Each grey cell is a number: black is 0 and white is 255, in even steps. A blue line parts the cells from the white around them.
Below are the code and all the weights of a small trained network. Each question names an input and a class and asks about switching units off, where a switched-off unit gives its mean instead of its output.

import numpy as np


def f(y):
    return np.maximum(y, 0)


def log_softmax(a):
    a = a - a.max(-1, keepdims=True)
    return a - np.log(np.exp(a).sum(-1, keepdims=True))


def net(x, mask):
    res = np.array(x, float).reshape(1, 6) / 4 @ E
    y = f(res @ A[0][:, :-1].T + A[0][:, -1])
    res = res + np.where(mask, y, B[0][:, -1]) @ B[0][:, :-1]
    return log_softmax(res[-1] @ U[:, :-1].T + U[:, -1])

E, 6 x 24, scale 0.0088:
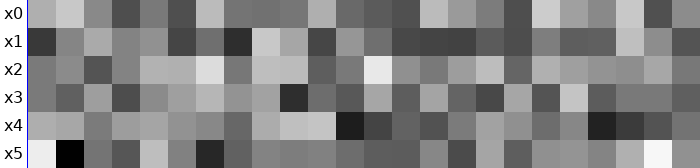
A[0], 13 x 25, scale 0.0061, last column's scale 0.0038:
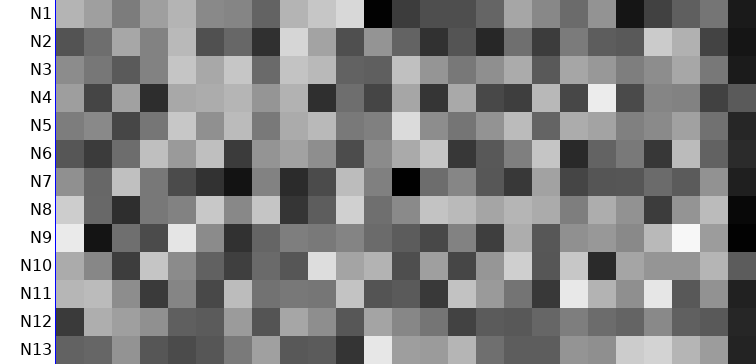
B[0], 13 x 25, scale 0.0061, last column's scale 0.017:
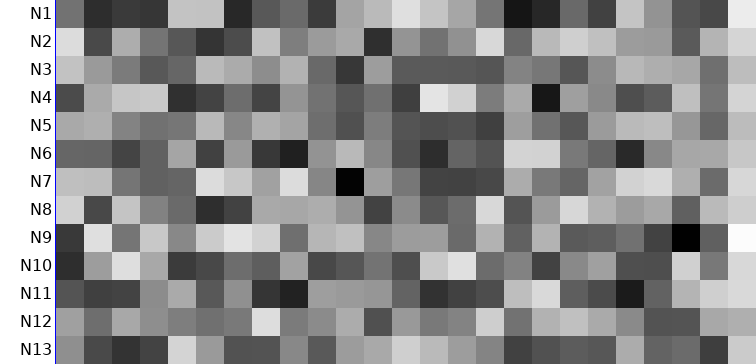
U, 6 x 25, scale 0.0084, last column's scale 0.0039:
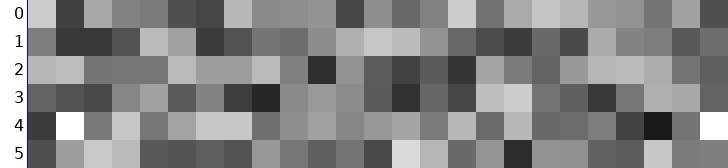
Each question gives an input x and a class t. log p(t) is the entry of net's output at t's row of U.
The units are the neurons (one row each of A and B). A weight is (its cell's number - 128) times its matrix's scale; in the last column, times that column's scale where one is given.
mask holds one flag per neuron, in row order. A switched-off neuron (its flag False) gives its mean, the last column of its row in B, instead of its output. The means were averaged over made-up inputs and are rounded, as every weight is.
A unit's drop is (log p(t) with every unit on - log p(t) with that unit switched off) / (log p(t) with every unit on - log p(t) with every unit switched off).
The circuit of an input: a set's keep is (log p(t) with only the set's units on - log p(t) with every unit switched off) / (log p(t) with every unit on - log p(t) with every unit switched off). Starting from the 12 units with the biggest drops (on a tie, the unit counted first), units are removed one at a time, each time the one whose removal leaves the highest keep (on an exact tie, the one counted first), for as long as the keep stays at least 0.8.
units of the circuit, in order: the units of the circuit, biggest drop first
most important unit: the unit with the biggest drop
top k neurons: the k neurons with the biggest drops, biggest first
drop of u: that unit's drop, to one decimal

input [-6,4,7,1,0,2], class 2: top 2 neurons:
[N3, N11]
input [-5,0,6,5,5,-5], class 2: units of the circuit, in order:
[N9]
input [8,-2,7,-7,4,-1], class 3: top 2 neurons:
[N11, N7]
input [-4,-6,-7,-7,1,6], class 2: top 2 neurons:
[N7, N4]
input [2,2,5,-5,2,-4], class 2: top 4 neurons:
[N9, N4, N5, N3]
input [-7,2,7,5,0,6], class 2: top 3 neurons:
[N3, N11, N5]
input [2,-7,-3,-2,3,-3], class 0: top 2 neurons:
[N8, N9]
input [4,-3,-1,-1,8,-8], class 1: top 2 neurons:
[N1, N9]
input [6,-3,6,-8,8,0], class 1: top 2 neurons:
[N1, N4]
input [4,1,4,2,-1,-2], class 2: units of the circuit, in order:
[N9, N1]
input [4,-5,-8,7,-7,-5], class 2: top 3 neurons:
[N7, N1, N9]
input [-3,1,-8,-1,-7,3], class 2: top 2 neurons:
[N7, N1]
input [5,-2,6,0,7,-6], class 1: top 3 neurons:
[N1, N9, N7]
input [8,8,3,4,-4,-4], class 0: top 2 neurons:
[N2, N12]
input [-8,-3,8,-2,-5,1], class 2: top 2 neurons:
[N5, N11]
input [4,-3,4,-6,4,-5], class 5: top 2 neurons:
[N9, N10]
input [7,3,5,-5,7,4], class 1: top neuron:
[N1]
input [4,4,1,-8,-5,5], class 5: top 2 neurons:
[N10, N1]
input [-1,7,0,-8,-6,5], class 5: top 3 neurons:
[N10, N8, N1]
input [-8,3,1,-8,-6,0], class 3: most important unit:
N6
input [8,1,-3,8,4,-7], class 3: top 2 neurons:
[N11, N9]
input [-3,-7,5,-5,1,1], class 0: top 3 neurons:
[N8, N4, N7]
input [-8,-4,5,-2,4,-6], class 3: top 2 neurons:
[N6, N9]
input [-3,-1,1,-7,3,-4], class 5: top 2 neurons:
[N9, N10]
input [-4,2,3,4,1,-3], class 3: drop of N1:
0.1
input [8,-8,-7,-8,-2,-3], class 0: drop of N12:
-0.1
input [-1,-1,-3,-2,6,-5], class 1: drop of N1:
0.5
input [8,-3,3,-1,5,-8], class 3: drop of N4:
0.0
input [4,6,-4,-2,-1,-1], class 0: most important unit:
N2
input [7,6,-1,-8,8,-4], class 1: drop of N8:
0.1
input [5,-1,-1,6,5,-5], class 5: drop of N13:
0.3
